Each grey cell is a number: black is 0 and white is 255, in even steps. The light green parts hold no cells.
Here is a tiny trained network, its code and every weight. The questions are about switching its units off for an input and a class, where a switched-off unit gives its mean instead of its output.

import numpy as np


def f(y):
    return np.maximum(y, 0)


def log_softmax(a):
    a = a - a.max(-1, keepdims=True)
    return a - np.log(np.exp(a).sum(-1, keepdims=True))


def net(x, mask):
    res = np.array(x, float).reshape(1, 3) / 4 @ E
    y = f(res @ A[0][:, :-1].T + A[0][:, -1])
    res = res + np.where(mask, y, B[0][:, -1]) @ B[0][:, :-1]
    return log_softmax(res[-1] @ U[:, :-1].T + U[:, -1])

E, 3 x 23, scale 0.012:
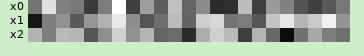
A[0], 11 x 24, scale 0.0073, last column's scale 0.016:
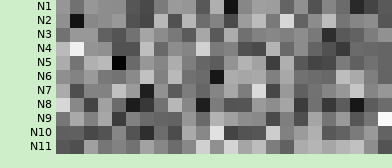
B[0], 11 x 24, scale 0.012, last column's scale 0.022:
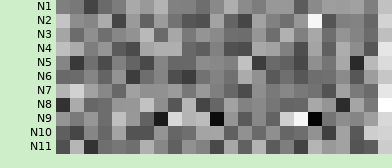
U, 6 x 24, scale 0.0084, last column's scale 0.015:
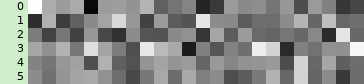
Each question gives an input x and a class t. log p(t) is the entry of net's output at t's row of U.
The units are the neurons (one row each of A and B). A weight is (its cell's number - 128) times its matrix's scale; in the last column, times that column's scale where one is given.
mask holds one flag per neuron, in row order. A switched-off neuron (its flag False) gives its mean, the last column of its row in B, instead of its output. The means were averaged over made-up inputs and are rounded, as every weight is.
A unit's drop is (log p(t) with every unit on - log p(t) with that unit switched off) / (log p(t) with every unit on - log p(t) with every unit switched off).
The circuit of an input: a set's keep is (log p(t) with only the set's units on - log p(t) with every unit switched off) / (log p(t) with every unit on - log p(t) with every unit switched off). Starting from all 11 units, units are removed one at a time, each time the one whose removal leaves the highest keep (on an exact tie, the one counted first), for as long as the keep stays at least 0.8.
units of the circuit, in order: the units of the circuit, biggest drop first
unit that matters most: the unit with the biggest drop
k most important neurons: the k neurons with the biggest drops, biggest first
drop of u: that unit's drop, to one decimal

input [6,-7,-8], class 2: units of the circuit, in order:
N10
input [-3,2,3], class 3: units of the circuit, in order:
N4, N10, N8
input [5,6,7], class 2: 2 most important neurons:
N6, N8
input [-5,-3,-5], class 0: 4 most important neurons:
N2, N5, N7, N6
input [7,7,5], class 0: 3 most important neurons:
N8, N4, N3
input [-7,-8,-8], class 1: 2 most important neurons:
N8, N1
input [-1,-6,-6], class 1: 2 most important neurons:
N8, N5
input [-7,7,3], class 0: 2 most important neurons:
N7, N8
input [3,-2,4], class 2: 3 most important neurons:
N5, N7, N2
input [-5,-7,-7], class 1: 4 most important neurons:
N8, N1, N5, N6
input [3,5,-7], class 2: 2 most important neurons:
N10, N8
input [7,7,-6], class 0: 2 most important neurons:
N8, N4
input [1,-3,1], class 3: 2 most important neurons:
N11, N9
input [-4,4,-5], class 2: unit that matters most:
N8
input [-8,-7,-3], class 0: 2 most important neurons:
N2, N7
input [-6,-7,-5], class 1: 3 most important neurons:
N8, N1, N4
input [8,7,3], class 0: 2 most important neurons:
N4, N8
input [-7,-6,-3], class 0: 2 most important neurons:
N2, N7
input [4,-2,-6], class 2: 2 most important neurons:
N10, N7
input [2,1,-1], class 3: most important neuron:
N2
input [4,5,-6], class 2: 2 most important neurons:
N8, N10
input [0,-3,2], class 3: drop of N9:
0.1
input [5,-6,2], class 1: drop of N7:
0.3
